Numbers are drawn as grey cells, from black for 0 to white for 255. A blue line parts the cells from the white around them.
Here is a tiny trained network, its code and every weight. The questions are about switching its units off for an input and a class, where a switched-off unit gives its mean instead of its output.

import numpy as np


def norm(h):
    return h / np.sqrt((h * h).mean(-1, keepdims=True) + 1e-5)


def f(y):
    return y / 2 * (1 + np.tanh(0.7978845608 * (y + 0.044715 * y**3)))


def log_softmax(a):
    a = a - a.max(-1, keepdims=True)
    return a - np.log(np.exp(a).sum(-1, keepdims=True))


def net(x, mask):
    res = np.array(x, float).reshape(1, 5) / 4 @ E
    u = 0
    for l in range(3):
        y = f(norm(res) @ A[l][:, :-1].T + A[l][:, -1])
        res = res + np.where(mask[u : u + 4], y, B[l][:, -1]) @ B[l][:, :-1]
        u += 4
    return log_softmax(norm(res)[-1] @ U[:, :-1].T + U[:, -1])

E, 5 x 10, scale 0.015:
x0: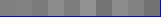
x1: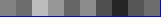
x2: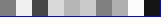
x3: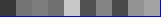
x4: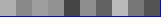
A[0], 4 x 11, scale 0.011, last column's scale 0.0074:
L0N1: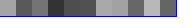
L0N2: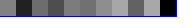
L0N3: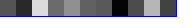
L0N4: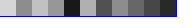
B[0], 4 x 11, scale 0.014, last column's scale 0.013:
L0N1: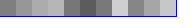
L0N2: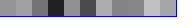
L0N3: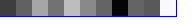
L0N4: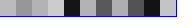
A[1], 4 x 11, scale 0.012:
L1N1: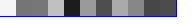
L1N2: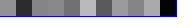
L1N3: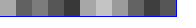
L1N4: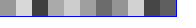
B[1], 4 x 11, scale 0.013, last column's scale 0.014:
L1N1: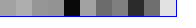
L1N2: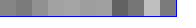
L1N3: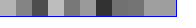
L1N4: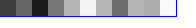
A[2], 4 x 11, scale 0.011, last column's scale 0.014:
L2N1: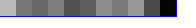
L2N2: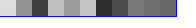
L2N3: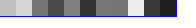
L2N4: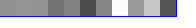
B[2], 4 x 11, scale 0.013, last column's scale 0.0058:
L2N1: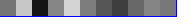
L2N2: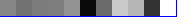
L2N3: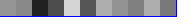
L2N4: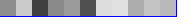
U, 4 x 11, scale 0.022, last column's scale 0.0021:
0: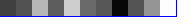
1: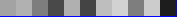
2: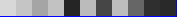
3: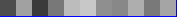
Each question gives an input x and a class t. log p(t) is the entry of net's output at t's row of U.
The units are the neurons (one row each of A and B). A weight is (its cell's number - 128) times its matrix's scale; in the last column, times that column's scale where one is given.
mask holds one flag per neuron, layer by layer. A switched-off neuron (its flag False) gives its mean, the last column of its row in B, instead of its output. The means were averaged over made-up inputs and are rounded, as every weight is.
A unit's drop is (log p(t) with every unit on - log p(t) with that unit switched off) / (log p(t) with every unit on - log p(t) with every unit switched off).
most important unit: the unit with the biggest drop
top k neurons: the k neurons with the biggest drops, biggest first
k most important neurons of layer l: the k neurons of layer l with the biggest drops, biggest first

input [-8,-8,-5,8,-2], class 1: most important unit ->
L0N1
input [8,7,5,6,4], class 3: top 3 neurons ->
L1N4; L0N4; L0N1
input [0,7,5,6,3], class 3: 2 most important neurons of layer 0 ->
L0N4; L0N3
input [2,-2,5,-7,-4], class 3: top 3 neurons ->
L1N4; L0N4; L0N1
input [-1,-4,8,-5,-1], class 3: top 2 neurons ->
L1N4; L0N4
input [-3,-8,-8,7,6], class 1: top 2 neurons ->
L0N1; L2N4
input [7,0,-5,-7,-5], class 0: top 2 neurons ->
L0N3; L1N1
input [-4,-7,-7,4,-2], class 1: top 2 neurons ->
L0N1; L0N2
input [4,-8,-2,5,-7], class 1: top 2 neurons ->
L0N3; L1N4
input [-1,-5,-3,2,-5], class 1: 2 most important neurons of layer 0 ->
L0N1; L0N2
